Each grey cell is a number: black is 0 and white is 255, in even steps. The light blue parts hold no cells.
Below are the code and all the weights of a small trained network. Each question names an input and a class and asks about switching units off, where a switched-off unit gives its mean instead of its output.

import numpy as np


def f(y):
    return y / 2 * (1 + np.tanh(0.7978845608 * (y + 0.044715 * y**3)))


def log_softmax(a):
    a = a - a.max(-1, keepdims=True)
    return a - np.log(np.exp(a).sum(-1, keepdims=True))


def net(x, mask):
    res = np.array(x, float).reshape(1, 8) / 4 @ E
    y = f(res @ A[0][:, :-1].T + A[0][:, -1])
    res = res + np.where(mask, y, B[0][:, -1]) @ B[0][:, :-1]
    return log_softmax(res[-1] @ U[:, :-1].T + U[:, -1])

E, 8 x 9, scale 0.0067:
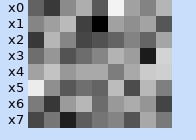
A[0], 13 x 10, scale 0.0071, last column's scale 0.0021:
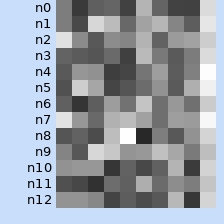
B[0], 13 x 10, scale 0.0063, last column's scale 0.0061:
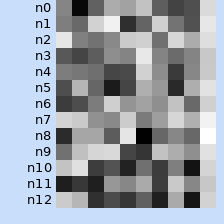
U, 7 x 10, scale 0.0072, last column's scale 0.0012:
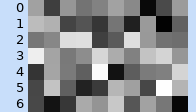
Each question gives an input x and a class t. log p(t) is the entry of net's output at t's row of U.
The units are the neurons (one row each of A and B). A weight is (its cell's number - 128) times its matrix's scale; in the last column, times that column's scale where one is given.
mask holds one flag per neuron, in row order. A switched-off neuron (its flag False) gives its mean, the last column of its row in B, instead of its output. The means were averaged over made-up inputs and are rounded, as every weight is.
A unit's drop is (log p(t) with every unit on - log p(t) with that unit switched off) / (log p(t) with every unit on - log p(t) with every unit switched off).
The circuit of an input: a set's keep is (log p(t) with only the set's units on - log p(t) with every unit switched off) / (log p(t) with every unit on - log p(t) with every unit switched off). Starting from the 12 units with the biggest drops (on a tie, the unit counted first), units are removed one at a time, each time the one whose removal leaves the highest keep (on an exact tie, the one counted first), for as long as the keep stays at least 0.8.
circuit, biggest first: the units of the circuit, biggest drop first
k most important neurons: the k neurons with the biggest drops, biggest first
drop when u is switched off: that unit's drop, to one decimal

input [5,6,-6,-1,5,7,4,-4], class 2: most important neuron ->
[n1]
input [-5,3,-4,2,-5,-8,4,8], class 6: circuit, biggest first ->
[n0 n11]
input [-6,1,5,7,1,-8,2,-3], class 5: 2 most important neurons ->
[n5 n4]
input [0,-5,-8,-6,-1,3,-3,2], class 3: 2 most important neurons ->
[n7 n2]
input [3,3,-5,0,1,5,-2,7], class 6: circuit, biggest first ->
[n11 n6]
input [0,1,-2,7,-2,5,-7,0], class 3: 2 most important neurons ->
[n2 n7]
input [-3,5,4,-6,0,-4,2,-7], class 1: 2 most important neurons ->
[n10 n12]
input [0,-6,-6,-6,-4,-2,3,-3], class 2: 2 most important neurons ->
[n1 n9]
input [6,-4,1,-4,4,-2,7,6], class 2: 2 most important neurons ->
[n9 n1]
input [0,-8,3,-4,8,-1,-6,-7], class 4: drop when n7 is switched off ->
-0.1
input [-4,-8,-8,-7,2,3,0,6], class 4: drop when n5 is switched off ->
-0.1
